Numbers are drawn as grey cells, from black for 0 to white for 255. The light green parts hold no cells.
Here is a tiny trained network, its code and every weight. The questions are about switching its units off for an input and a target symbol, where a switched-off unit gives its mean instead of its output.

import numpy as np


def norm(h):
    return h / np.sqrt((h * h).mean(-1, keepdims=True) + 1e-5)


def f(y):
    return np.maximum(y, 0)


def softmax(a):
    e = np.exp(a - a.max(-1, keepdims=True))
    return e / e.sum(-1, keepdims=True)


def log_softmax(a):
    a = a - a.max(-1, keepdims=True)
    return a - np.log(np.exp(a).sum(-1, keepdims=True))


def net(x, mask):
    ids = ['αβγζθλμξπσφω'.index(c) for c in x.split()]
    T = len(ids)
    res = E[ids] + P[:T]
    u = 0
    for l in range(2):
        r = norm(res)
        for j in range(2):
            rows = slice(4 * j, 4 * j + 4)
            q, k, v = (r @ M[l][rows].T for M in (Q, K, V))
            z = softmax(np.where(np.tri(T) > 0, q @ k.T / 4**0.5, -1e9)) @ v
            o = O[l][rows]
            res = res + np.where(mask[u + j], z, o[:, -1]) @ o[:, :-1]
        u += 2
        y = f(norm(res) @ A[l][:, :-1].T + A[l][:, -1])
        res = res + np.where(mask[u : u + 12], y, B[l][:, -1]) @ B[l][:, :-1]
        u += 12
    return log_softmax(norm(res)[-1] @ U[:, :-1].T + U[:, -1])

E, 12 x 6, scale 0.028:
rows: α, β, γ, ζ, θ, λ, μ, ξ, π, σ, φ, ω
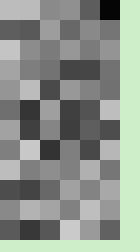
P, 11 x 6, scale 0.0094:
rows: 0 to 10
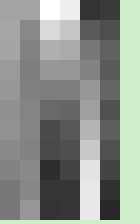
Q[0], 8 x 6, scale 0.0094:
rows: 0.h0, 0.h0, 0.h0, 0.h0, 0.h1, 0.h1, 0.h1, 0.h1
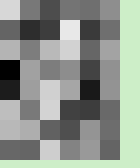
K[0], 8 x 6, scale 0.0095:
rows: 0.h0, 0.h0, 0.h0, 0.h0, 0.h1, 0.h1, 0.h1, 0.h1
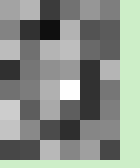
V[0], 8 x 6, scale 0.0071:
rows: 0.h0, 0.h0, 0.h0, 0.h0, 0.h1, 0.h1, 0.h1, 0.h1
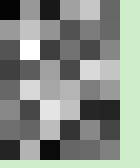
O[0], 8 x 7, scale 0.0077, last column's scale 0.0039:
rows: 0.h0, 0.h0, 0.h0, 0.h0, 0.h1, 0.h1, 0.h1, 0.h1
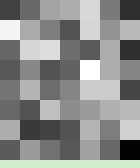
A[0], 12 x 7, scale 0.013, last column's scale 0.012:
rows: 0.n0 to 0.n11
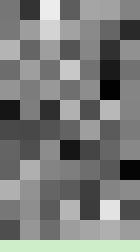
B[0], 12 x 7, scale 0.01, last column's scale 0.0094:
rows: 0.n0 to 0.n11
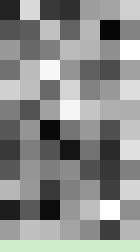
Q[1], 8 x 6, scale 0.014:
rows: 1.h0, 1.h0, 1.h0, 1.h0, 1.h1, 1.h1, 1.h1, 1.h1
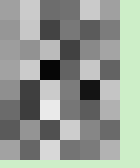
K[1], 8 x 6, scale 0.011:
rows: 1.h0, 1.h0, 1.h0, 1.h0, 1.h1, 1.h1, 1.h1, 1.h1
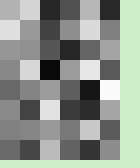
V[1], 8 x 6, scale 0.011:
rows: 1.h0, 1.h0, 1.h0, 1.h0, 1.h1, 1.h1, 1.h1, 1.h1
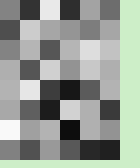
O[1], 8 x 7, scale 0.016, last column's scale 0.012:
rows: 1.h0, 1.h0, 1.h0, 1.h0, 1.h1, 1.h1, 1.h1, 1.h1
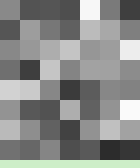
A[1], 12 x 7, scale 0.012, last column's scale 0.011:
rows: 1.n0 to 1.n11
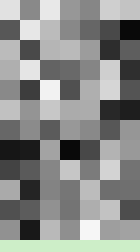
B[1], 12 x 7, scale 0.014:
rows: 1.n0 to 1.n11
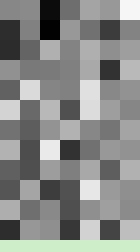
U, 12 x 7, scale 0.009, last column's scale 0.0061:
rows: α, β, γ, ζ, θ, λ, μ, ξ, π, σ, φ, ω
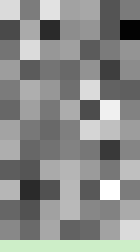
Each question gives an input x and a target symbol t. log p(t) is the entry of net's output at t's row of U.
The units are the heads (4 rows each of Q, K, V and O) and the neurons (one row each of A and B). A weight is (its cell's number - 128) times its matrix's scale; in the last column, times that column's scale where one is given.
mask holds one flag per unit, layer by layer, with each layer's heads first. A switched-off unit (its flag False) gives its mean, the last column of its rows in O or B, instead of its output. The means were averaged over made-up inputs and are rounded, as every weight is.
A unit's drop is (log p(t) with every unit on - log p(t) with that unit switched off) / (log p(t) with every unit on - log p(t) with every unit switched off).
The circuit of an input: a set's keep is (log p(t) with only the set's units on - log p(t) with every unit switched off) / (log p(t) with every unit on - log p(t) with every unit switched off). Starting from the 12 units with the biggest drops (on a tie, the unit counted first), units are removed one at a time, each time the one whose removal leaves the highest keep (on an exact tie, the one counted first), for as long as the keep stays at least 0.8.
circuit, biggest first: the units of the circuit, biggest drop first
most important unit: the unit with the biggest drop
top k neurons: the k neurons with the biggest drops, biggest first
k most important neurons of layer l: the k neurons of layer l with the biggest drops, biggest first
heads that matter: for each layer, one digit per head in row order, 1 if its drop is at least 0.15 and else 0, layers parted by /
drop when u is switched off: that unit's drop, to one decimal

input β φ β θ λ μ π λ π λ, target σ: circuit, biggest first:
(1.n11; 1.h0)
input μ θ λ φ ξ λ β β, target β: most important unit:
0.n6
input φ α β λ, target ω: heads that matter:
01 / 00
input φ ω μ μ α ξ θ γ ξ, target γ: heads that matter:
01 / 10
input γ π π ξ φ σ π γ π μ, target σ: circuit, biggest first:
(1.h1; 1.n11)
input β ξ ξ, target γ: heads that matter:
11 / 11
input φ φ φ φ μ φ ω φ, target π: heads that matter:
00 / 01
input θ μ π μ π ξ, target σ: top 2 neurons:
(0.n2; 1.n11)
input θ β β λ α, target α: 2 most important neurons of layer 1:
(1.n5; 1.n2)
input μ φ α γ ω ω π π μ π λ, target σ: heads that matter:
10 / 11
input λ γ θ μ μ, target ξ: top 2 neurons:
(0.n3; 0.n2)
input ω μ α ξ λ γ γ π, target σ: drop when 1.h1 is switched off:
0.2
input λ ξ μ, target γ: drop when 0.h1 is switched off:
0.2
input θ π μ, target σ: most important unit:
0.h0
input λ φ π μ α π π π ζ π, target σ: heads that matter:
00 / 11
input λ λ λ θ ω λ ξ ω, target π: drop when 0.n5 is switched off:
0.1
